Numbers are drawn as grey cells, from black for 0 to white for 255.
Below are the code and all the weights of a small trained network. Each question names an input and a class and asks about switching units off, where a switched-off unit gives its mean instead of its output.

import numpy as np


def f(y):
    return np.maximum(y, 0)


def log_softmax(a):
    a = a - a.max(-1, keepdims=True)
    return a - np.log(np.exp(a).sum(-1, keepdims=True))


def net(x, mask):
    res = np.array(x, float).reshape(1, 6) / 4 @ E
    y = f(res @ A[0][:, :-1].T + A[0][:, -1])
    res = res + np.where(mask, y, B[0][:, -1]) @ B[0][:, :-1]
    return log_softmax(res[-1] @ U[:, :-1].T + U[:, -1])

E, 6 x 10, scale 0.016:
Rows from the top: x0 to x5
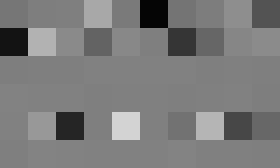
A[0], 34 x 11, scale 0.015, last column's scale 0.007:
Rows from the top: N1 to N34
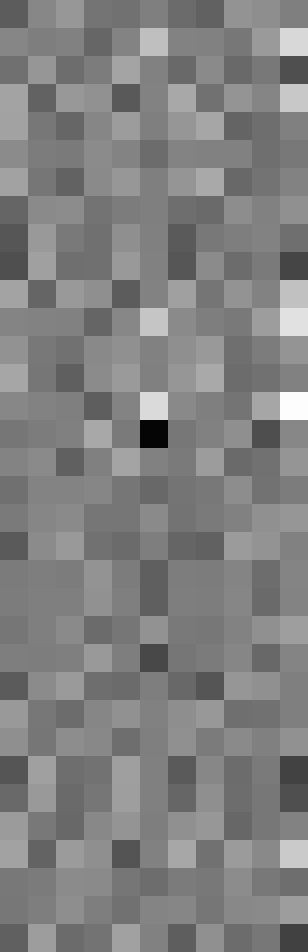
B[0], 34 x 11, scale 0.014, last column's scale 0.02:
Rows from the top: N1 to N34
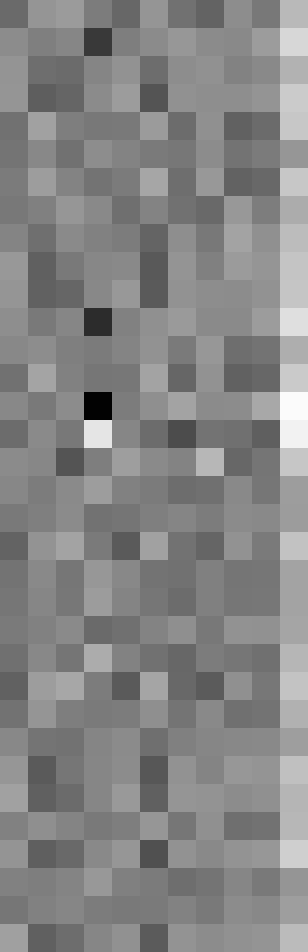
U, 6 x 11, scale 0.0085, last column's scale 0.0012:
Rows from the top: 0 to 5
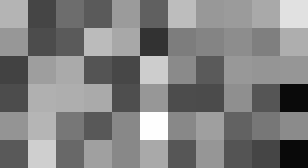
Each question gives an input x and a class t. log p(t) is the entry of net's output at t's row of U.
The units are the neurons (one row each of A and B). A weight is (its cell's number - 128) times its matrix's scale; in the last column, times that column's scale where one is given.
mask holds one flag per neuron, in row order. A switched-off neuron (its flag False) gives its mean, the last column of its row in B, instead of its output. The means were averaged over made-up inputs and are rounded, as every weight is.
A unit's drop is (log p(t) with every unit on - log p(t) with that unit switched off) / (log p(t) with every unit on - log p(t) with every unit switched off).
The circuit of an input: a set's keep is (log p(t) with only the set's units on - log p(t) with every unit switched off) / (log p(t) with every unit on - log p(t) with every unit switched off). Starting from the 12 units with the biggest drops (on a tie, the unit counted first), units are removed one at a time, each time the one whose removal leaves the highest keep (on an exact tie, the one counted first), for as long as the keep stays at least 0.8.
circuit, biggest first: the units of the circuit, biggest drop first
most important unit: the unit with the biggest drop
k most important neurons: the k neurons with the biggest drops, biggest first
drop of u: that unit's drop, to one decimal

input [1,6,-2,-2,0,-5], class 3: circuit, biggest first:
N15, N25
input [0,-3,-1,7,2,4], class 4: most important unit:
N16
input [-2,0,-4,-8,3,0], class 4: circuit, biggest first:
N31, N4
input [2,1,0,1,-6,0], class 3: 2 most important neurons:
N25, N20
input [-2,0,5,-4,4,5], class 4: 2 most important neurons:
N31, N4
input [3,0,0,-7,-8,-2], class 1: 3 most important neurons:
N31, N4, N11
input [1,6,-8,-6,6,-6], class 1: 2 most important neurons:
N15, N12
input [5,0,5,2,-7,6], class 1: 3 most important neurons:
N31, N4, N11
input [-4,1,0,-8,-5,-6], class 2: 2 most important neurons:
N25, N20
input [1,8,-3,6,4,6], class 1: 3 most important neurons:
N15, N12, N2
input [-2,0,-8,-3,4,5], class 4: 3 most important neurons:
N31, N4, N11
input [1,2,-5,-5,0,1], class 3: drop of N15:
0.2
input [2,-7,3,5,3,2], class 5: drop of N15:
0.0
